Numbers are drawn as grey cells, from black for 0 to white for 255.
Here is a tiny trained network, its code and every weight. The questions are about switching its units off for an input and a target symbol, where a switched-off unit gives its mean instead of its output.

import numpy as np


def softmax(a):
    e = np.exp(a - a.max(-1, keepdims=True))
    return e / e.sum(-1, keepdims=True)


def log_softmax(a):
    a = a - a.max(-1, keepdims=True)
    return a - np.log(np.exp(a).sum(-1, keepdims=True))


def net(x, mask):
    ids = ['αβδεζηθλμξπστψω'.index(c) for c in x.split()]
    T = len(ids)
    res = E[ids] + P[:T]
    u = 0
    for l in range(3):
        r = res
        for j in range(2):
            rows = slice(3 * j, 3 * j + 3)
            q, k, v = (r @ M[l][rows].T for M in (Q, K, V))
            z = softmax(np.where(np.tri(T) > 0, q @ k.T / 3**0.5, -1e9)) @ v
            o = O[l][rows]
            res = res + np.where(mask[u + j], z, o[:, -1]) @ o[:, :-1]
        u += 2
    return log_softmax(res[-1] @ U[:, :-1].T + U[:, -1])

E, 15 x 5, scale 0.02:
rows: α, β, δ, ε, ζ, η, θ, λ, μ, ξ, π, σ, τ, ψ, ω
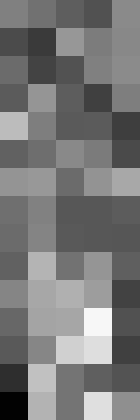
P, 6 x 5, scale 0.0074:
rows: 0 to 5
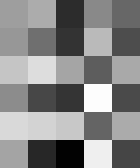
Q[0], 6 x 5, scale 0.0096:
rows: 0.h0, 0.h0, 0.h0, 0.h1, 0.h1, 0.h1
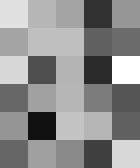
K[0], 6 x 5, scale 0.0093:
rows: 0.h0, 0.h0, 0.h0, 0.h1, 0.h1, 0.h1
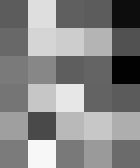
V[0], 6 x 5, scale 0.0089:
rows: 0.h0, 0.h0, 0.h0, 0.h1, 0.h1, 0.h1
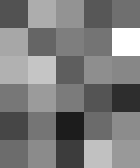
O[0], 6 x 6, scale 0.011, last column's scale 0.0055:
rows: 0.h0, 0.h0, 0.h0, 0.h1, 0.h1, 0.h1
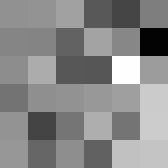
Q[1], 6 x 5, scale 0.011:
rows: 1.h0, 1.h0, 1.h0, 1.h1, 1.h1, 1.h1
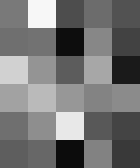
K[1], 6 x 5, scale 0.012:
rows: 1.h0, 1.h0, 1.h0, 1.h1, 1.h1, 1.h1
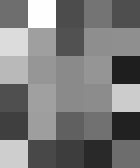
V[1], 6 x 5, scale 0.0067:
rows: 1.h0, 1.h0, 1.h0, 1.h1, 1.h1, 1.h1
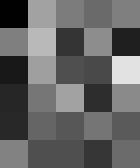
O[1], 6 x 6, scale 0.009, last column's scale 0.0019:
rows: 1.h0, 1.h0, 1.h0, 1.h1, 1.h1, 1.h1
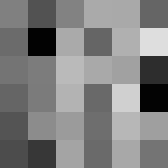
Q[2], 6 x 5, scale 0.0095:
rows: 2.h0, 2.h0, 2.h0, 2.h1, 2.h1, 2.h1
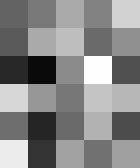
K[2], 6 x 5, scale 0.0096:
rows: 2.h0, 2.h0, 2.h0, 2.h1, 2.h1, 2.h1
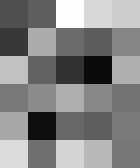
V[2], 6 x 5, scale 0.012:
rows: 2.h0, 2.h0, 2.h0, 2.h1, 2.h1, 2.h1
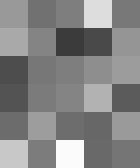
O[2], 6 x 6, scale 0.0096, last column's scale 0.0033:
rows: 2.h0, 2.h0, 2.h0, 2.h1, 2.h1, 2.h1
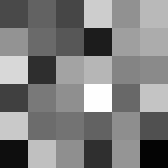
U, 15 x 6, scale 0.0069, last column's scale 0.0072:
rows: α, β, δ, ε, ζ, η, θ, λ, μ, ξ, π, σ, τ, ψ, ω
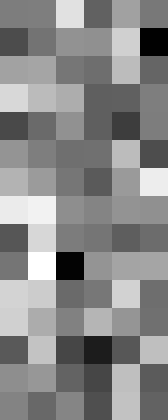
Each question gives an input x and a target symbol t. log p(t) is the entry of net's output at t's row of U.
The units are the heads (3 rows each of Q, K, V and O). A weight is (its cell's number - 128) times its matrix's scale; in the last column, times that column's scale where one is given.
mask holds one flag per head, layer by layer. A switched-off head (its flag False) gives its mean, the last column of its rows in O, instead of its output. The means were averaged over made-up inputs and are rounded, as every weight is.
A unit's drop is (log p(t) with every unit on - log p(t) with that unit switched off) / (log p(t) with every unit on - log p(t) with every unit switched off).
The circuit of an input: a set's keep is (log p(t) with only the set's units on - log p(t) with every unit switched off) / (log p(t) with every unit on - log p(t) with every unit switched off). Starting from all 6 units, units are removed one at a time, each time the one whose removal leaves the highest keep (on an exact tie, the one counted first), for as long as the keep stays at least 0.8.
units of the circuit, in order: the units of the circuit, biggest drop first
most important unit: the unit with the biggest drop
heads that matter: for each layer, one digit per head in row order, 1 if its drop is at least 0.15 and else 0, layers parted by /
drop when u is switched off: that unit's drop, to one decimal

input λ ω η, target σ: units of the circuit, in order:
(2.h0 1.h1)
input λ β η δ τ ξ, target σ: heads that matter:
11 / 00 / 01
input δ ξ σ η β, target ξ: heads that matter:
00 / 11 / 10
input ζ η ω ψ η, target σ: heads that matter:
00 / 11 / 10
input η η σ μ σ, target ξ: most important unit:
1.h1
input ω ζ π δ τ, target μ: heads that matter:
01 / 01 / 11
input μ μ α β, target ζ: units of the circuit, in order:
(0.h0 2.h1)
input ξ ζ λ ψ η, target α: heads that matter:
10 / 11 / 10
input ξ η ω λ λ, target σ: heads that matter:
00 / 10 / 10
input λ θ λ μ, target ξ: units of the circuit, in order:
(0.h0 1.h1 0.h1 2.h0)
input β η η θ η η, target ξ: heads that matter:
10 / 01 / 10
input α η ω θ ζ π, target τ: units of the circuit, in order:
(2.h0 1.h0)
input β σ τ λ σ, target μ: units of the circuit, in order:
(2.h1 0.h1)
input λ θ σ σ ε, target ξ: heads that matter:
00 / 01 / 10
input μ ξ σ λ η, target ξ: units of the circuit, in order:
(1.h1 2.h0)
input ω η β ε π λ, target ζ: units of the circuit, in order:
(0.h0 0.h1 1.h0)
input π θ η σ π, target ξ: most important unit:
2.h0
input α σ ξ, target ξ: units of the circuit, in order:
(2.h0 1.h1)
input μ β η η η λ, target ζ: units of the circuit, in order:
(0.h0 2.h1)
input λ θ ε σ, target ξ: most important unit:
0.h1
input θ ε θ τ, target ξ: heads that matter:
11 / 11 / 10
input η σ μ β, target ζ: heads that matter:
10 / 00 / 01
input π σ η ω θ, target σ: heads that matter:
00 / 10 / 10
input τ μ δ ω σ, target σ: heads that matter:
00 / 11 / 10
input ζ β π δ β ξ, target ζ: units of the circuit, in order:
(0.h0 1.h1)
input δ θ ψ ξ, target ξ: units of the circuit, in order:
(0.h0 1.h1)
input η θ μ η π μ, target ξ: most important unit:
0.h0
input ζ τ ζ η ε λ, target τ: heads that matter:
00 / 10 / 10
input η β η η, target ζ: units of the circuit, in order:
(0.h0 2.h1)
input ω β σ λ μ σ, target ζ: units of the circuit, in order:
(0.h0 1.h0)
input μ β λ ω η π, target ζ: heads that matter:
11 / 10 / 01
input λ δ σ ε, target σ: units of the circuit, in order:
(2.h1 0.h0)
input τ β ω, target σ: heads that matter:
00 / 01 / 10
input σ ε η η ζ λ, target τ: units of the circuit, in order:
(2.h0)
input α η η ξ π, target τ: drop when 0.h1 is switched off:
0.2
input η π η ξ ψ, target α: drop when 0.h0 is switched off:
0.2
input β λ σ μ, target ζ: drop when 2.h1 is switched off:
0.1
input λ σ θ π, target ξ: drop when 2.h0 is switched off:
0.3
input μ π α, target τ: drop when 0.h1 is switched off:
-0.1
